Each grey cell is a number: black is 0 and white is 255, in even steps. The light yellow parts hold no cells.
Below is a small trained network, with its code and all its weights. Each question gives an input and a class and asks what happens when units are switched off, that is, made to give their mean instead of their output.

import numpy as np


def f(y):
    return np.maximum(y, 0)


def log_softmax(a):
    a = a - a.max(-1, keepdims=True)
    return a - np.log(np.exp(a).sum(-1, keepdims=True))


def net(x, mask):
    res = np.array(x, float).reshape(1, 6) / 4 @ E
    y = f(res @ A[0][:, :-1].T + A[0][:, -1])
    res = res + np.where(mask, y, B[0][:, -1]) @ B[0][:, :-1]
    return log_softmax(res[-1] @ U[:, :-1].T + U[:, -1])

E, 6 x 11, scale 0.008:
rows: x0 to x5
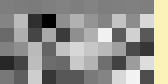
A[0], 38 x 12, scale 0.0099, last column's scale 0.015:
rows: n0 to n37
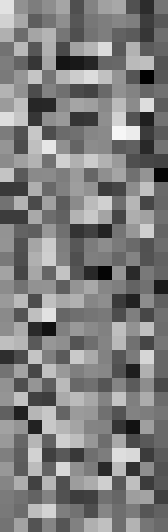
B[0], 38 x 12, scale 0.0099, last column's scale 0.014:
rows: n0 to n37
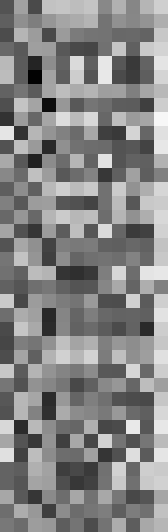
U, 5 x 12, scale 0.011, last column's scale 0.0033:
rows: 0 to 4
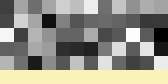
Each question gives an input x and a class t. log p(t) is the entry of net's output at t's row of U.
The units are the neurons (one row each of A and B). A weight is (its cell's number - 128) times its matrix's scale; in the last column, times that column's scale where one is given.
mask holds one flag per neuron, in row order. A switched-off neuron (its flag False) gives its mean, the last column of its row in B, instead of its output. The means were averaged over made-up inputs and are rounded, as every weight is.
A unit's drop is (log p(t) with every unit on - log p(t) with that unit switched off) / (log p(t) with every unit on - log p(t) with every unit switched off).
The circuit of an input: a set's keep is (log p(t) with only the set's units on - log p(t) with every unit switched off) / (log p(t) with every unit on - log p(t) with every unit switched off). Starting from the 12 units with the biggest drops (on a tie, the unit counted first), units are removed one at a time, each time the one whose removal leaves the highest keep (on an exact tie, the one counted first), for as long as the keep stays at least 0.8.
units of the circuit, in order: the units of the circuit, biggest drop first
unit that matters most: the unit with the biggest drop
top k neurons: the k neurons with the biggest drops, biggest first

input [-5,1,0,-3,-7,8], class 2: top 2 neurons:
n32, n9
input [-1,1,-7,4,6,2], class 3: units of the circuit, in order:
n33
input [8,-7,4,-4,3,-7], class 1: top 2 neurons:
n10, n29
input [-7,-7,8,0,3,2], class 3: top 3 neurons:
n34, n3, n14
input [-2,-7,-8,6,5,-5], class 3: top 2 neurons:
n19, n33
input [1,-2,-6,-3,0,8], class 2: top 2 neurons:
n32, n9
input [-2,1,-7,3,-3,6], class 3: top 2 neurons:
n19, n33
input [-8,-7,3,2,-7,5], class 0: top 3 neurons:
n8, n0, n24
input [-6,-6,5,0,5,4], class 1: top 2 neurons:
n8, n22
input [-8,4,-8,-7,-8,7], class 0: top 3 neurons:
n8, n6, n24
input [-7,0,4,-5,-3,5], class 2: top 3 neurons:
n32, n9, n5
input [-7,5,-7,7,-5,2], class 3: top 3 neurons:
n33, n19, n4
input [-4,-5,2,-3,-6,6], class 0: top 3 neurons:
n8, n0, n30
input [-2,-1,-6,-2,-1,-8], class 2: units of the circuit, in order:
n30
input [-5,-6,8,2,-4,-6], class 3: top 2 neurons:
n34, n3
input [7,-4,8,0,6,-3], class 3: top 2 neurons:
n3, n34
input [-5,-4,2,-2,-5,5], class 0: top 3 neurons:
n8, n30, n0
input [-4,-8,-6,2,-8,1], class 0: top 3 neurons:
n8, n0, n24
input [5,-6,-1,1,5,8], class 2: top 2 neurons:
n9, n32
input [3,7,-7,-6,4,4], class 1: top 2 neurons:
n23, n7
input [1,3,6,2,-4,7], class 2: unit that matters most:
n9
